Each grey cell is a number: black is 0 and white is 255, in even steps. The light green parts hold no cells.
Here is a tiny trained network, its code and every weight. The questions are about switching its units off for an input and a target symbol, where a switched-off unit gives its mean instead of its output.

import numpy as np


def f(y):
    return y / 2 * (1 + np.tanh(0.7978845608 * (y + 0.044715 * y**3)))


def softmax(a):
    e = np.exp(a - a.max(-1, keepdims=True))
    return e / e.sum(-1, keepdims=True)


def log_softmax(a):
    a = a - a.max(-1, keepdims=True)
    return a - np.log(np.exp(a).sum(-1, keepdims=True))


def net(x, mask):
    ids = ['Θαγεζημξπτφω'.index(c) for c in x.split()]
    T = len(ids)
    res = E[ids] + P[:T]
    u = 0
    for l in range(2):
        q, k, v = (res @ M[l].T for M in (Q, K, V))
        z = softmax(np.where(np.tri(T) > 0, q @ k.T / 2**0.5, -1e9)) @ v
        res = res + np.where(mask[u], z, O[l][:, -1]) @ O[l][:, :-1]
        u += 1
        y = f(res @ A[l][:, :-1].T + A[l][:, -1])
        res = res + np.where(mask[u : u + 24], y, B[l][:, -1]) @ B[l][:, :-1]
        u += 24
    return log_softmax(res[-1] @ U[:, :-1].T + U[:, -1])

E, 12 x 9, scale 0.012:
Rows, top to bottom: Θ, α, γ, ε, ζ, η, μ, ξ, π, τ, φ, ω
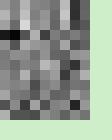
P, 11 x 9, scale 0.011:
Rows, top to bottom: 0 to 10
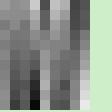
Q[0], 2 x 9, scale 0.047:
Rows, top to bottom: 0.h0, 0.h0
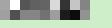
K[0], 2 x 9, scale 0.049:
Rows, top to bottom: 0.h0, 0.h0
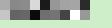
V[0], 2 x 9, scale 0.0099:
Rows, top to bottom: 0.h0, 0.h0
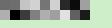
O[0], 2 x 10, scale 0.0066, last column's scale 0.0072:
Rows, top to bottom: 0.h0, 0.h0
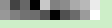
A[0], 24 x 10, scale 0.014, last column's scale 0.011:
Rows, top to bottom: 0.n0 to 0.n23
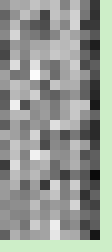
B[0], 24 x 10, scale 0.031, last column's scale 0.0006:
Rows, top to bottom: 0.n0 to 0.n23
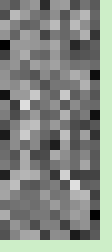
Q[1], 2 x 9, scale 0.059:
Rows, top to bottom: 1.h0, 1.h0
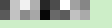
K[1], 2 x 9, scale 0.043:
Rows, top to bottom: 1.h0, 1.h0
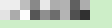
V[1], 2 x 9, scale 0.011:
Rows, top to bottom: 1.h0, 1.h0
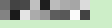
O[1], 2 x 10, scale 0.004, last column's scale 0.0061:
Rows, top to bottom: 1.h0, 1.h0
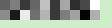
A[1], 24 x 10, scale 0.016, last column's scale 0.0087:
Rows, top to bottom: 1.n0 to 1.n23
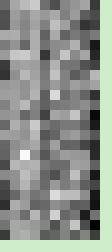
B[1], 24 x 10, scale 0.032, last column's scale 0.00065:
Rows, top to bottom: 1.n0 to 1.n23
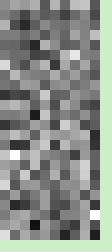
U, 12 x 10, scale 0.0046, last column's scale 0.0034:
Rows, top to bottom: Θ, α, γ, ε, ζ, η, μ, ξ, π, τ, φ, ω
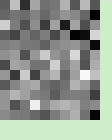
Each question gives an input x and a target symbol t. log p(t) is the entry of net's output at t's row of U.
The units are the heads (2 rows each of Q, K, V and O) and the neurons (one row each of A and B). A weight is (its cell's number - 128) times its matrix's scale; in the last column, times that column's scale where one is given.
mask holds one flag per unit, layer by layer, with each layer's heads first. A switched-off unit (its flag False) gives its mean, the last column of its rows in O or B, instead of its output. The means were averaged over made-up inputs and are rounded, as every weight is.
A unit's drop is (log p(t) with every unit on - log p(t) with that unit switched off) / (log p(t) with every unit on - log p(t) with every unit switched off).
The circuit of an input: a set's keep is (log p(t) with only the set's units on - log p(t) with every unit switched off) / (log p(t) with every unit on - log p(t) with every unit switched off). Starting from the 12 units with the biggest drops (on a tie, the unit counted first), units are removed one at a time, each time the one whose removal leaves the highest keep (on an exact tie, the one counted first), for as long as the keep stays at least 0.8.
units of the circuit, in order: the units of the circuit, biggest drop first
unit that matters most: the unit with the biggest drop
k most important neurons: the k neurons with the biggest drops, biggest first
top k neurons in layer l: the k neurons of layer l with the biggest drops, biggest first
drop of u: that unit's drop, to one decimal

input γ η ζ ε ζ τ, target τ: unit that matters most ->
0.h0
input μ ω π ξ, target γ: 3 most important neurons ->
1.n3, 0.n13, 0.n17
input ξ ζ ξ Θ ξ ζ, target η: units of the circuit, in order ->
0.h0, 1.n19, 1.h0
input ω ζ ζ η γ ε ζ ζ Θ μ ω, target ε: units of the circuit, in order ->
1.h0, 0.h0
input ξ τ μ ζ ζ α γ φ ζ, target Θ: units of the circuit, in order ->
1.h0, 0.n10
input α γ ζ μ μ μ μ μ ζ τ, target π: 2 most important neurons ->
1.n21, 1.n9
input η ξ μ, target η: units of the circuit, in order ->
0.h0, 1.n19, 1.h0
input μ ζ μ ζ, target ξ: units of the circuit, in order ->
0.h0, 1.h0
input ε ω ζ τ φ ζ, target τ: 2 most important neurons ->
1.n21, 0.n13
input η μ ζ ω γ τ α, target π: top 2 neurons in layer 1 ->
1.n21, 1.n9
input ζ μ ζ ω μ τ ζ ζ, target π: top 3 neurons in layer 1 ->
1.n21, 1.n9, 1.n3
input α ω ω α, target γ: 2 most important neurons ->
1.n3, 0.n13
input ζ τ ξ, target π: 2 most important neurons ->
1.n21, 1.n9
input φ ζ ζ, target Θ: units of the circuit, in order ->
1.h0
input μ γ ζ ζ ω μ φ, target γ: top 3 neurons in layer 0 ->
0.n13, 0.n9, 0.n17
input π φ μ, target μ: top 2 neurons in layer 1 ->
1.n7, 1.n6
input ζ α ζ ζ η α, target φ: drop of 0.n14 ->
0.0
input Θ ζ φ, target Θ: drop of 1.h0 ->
0.9
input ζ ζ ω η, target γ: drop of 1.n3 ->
0.3
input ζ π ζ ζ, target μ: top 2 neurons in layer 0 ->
0.n19, 0.n21
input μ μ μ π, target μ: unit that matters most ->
1.h0
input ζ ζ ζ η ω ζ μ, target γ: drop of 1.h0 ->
0.4
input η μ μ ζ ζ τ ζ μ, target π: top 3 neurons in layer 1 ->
1.n21, 1.n9, 1.n3
